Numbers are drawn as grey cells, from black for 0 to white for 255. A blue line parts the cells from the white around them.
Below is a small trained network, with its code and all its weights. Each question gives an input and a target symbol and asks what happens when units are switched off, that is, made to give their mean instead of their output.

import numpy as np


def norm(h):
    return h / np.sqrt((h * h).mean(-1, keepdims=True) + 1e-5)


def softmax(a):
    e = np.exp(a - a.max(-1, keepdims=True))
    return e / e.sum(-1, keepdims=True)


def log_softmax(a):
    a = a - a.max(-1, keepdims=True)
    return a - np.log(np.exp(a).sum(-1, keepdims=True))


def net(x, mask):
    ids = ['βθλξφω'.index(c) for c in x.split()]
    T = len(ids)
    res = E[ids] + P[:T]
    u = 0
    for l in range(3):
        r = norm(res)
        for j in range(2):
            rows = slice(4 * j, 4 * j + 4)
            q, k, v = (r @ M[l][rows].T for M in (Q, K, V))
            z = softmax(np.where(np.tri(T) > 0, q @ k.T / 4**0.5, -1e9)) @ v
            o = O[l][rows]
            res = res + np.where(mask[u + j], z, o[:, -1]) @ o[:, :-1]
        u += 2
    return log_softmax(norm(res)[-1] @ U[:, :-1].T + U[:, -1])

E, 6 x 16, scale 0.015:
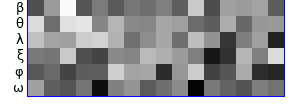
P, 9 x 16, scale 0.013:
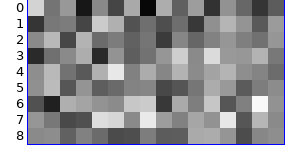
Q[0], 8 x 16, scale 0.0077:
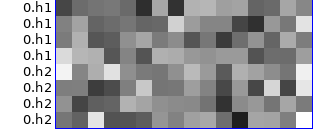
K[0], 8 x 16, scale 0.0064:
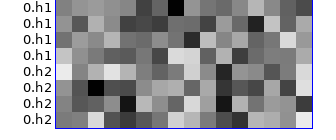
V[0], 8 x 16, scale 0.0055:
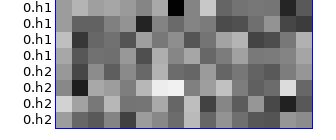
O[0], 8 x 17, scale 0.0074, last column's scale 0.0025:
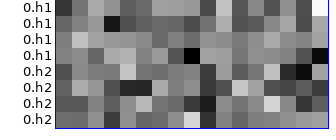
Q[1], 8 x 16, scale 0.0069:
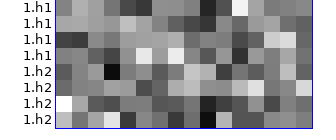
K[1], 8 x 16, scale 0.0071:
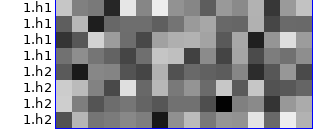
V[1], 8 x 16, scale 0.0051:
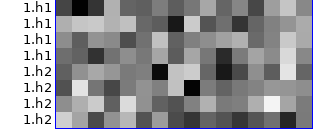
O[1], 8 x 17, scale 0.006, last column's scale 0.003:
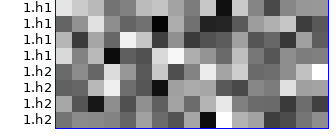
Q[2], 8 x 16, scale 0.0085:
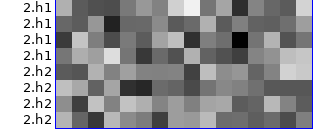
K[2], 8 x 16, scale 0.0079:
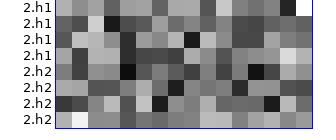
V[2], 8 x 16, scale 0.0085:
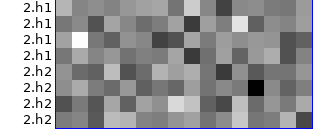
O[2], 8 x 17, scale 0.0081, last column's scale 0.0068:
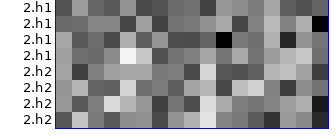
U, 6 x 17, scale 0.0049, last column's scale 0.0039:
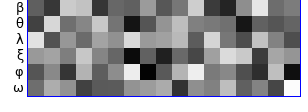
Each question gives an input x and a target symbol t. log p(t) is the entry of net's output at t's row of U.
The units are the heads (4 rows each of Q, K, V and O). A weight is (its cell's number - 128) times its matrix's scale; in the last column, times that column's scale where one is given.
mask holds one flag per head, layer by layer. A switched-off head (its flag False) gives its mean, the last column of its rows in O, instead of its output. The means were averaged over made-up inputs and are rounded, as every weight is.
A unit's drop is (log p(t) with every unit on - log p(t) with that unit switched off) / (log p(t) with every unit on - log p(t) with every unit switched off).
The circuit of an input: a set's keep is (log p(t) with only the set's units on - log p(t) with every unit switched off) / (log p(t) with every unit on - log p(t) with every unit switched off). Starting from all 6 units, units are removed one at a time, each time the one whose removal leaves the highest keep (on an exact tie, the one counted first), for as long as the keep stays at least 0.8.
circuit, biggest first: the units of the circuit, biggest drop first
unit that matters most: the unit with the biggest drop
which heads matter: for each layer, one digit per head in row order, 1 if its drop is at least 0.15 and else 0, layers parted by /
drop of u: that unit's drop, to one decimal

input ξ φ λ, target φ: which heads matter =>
00 / 10 / 00
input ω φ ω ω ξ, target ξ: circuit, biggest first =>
(0.h1 2.h2 2.h1 0.h2)
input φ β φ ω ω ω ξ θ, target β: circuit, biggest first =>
(2.h2 0.h2 1.h1)
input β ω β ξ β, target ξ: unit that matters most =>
2.h1
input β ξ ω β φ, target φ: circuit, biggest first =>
(0.h2 1.h1)
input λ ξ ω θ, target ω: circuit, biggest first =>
(0.h2 2.h2)
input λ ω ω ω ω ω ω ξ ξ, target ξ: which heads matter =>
10 / 00 / 00
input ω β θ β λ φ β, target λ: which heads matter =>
11 / 10 / 10
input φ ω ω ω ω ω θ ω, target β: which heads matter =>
00 / 00 / 11
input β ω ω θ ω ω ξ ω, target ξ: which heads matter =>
11 / 01 / 11
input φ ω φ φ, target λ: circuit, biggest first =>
(1.h1 2.h1 1.h2)
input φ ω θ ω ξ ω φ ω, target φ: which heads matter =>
01 / 10 / 11
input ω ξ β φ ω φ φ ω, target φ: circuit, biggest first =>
(1.h1 2.h1)
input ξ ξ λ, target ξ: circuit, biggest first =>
(2.h1)
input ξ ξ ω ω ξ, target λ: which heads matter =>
00 / 10 / 01
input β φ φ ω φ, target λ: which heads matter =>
00 / 10 / 01
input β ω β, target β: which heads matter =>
00 / 00 / 00
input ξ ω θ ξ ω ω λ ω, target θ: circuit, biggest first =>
(2.h2 0.h2 2.h1 0.h1)
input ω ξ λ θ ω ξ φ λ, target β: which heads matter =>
01 / 00 / 11
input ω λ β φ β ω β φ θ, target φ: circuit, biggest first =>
(1.h1 0.h2)
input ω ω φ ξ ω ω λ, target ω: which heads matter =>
01 / 00 / 00
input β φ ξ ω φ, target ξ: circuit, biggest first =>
(2.h1 2.h2 0.h1)
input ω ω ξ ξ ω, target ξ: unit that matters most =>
0.h2
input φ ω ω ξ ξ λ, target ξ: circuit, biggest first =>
(0.h1 2.h1)
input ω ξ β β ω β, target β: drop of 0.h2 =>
1.2
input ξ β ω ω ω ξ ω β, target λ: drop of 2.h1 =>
-0.1
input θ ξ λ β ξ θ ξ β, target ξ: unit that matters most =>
0.h1
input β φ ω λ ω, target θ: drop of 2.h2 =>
0.9
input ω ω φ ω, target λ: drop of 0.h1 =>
0.0
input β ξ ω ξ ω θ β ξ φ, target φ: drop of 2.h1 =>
0.1
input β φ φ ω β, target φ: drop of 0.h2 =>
0.8
